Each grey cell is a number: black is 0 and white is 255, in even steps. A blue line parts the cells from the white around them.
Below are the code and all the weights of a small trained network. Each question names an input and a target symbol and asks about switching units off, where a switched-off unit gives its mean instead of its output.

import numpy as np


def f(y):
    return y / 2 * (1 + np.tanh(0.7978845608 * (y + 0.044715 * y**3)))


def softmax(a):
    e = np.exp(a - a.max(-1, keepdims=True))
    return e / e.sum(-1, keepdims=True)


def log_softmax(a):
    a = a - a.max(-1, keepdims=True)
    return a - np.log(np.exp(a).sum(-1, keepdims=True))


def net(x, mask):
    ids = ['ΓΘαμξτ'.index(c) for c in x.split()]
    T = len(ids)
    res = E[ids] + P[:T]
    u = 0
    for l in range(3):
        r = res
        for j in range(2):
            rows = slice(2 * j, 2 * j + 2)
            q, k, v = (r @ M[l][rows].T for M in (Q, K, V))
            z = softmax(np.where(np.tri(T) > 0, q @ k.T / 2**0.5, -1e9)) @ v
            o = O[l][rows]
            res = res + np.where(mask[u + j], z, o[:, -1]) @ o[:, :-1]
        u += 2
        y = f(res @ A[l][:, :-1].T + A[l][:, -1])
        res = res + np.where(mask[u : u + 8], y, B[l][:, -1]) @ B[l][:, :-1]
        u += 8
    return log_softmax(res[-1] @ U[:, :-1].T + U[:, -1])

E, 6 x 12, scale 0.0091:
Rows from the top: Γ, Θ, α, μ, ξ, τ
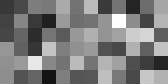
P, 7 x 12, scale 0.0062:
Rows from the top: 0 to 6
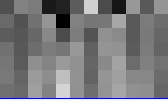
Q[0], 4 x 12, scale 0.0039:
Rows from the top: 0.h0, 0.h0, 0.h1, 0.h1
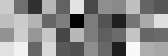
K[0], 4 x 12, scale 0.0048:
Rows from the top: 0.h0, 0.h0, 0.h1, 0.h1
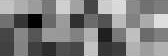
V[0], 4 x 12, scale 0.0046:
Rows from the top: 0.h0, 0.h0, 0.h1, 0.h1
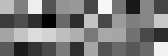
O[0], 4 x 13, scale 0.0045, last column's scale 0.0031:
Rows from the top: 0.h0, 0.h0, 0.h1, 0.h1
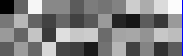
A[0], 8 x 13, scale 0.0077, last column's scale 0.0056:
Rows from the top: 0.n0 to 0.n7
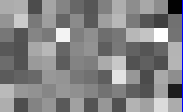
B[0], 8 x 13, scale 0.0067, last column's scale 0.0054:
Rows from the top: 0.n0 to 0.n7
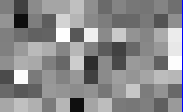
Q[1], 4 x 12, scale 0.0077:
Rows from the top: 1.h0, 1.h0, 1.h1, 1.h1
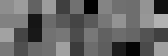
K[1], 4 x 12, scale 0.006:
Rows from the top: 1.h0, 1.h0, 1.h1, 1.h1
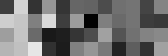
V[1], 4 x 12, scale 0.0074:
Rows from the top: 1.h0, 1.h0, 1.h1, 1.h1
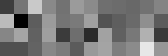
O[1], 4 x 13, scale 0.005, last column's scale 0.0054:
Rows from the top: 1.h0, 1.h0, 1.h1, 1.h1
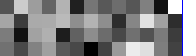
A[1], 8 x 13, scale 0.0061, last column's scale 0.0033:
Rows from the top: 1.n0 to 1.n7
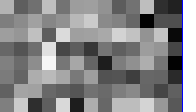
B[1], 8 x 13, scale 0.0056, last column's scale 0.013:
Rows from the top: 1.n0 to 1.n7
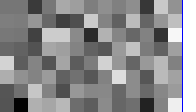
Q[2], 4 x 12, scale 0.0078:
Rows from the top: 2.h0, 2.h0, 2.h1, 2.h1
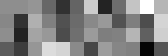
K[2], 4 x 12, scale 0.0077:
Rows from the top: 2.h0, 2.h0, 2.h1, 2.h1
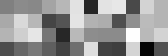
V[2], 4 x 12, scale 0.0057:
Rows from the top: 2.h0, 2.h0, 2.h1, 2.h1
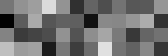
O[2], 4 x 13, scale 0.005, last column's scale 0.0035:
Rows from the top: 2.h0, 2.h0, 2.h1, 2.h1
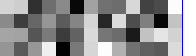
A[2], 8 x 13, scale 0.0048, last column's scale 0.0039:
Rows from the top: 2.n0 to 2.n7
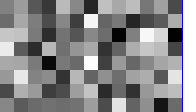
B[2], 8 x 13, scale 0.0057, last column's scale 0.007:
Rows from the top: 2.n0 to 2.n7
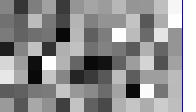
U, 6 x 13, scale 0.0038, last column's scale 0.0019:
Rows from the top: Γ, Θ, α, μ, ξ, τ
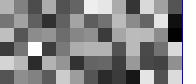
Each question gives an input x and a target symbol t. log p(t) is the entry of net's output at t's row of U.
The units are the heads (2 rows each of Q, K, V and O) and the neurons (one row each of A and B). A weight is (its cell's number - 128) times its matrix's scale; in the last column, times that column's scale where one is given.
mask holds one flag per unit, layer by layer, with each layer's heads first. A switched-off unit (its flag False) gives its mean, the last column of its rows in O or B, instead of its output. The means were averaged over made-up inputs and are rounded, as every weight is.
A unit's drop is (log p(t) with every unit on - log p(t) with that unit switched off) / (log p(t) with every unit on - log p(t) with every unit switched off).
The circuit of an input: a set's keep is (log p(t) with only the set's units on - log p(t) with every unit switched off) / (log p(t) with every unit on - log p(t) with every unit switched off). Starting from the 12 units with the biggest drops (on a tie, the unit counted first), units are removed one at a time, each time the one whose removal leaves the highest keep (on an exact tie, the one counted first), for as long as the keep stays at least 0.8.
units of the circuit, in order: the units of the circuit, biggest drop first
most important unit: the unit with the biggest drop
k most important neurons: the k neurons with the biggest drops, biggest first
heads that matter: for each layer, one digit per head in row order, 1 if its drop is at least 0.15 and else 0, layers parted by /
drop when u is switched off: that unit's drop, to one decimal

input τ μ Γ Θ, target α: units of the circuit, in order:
[0.h1 2.h0 1.h1 2.n7]
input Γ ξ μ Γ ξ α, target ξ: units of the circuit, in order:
[2.h0 0.h1]
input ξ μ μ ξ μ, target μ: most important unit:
1.n2
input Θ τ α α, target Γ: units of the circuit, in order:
[0.h0 2.h1]
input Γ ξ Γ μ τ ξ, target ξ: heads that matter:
01 / 01 / 10
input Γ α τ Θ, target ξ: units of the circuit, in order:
[0.h1 2.h0]
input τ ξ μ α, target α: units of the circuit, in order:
[1.h1 0.h1 2.h0 2.n7]
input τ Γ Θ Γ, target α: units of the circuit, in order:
[2.h0 0.h1 1.h1 2.n7]
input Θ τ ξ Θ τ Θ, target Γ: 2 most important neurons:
[0.n1 0.n5]
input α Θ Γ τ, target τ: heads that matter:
11 / 11 / 11
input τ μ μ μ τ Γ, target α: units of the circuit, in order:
[0.h1 1.h1 2.h0 2.n7]
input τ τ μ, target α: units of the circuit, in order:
[2.h0 1.h1 0.h1 2.n7]
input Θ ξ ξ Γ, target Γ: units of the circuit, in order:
[0.h0 2.h1]
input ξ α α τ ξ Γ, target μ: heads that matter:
11 / 00 / 01
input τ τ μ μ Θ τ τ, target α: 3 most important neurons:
[2.n7 1.n3 0.n2]
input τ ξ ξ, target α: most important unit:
0.h0
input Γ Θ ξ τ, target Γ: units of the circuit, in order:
[0.h0 2.h1 1.n3]
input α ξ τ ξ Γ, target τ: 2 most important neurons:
[1.n0 2.n4]
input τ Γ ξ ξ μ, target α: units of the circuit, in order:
[2.h0 0.h1 1.h1 2.n7]
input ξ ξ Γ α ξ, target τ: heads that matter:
01 / 01 / 01
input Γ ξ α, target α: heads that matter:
01 / 01 / 10
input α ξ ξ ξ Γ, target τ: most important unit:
1.h1
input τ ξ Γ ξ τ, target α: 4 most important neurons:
[2.n7 2.n4 2.n1 1.n3]
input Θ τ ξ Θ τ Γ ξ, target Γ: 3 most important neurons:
[1.n7 0.n1 2.n5]
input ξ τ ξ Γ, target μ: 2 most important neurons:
[0.n2 1.n7]
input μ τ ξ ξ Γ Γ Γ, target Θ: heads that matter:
11 / 11 / 11
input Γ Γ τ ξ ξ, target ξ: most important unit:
0.h0
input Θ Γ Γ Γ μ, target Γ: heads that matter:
11 / 00 / 01
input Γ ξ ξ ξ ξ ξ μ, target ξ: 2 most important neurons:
[1.n2 1.n7]
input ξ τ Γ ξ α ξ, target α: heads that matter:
10 / 01 / 10
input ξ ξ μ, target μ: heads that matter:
00 / 10 / 00
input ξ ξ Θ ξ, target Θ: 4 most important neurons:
[0.n2 0.n5 1.n7 2.n0]
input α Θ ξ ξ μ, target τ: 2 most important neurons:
[0.n5 2.n6]
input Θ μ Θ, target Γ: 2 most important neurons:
[0.n1 1.n7]
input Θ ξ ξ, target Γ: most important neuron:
[1.n7]
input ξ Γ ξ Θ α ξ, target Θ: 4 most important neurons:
[0.n2 0.n5 1.n7 1.n1]
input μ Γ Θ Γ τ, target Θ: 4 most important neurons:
[2.n2 1.n0 1.n2 0.n1]
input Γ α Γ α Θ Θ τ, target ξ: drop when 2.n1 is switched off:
-0.1
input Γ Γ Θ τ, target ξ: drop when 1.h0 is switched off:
0.1
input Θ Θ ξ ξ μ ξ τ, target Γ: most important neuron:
[0.n2]
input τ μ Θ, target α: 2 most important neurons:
[2.n7 1.n3]
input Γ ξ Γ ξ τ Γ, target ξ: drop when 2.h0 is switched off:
0.9
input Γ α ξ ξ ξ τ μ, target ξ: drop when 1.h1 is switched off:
0.3
